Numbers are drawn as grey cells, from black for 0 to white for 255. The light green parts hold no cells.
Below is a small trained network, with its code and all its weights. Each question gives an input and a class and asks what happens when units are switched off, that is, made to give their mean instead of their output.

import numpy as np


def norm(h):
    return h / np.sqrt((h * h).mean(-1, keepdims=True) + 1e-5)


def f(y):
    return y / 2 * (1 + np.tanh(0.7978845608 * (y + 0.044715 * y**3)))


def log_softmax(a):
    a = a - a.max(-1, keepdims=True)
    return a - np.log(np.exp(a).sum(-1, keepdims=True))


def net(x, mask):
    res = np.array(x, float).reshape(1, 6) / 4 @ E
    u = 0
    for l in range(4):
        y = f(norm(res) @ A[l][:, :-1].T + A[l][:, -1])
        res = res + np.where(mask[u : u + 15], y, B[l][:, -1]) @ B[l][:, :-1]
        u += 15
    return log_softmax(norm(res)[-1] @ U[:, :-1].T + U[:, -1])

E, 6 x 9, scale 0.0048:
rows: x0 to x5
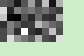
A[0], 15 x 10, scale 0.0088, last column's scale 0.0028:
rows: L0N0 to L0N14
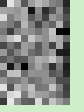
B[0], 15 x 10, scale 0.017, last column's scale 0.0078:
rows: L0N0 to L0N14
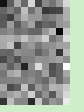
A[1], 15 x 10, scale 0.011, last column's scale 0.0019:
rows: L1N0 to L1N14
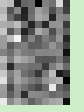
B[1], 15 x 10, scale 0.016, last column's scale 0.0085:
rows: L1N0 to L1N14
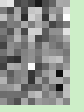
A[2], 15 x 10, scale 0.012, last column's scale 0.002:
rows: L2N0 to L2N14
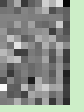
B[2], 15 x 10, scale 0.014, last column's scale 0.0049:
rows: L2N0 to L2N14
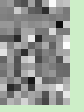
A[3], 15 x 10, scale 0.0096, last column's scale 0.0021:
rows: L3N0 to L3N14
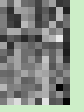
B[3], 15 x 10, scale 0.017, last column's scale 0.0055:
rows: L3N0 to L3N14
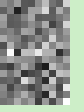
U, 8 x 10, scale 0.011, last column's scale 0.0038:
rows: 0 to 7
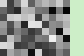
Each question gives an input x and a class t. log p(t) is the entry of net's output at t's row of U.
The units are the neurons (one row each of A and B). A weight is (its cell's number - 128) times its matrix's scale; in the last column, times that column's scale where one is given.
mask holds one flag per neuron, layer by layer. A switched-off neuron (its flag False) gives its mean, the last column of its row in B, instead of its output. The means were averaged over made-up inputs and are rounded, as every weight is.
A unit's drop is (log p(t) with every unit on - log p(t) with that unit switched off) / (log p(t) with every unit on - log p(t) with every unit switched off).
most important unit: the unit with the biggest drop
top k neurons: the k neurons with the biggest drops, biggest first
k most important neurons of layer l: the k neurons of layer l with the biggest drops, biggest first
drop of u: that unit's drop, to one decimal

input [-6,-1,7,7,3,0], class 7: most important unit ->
L0N1
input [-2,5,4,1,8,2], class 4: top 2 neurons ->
[L0N7 L0N13]
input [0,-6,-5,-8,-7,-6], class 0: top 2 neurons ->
[L0N12 L2N12]
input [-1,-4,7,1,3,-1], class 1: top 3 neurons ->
[L0N1 L0N9 L0N14]
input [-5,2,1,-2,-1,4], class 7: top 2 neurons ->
[L0N1 L0N14]
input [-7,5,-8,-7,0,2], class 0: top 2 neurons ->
[L0N12 L2N12]
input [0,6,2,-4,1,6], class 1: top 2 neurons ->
[L0N1 L0N2]
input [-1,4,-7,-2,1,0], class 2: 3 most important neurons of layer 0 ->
[L0N13 L0N0 L0N10]
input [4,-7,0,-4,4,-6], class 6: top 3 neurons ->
[L1N0 L0N3 L0N6]
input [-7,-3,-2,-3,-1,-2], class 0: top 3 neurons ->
[L0N12 L2N12 L0N5]
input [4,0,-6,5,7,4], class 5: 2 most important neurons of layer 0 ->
[L0N14 L0N5]
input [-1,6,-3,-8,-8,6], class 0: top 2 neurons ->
[L0N12 L2N12]
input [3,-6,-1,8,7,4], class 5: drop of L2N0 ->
0.3
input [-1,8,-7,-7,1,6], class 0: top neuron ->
[L0N12]
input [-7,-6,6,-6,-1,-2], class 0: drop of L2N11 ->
0.0
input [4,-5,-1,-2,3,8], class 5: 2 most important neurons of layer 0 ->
[L0N14 L0N0]
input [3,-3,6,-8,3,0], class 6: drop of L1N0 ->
0.1
